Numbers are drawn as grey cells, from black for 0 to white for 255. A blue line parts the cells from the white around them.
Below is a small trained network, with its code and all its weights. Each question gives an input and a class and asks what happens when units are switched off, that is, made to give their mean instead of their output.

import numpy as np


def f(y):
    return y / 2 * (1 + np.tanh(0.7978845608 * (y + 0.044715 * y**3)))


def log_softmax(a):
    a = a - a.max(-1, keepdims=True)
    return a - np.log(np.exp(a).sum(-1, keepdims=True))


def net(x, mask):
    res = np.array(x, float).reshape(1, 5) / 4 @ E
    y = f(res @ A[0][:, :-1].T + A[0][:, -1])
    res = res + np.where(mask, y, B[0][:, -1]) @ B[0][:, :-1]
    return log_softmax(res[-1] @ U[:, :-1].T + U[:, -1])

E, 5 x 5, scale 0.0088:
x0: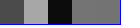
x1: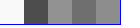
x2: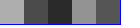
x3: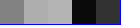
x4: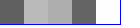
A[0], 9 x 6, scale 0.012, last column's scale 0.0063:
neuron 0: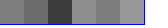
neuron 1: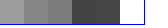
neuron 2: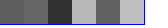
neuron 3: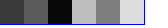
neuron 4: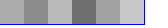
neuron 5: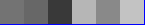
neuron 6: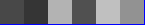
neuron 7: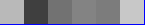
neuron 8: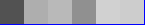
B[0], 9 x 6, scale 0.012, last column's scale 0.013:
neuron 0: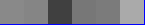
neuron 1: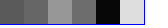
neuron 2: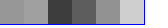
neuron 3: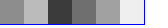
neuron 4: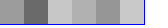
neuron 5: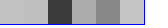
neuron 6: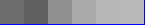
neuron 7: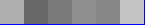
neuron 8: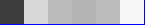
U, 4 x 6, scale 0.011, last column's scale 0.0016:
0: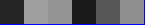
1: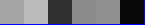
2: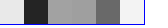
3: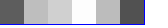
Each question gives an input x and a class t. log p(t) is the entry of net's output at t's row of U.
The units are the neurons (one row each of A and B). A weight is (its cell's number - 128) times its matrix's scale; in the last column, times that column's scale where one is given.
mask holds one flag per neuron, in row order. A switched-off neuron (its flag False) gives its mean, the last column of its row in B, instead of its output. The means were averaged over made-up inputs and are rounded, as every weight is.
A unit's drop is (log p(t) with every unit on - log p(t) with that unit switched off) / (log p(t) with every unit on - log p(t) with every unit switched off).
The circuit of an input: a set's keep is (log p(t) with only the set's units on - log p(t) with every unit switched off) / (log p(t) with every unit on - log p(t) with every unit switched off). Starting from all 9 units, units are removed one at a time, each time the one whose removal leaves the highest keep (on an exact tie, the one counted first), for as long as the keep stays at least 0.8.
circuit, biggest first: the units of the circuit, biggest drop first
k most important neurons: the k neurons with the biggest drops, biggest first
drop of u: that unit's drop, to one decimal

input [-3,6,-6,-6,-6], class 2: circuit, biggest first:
(neuron 8)
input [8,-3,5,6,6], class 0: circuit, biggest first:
(neuron 5; neuron 1)
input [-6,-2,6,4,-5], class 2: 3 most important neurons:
(neuron 8; neuron 7; neuron 3)
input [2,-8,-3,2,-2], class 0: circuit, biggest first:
(neuron 5; neuron 4)
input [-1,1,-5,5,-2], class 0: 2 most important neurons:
(neuron 1; neuron 8)
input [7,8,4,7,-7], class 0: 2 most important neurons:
(neuron 1; neuron 4)
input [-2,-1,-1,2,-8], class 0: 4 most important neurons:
(neuron 4; neuron 1; neuron 5; neuron 6)
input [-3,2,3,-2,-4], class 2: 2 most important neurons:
(neuron 8; neuron 7)
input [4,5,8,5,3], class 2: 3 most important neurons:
(neuron 8; neuron 3; neuron 7)
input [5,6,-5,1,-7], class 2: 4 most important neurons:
(neuron 8; neuron 3; neuron 7; neuron 1)
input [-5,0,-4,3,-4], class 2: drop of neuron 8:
0.8
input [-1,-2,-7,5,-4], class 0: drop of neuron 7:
0.0
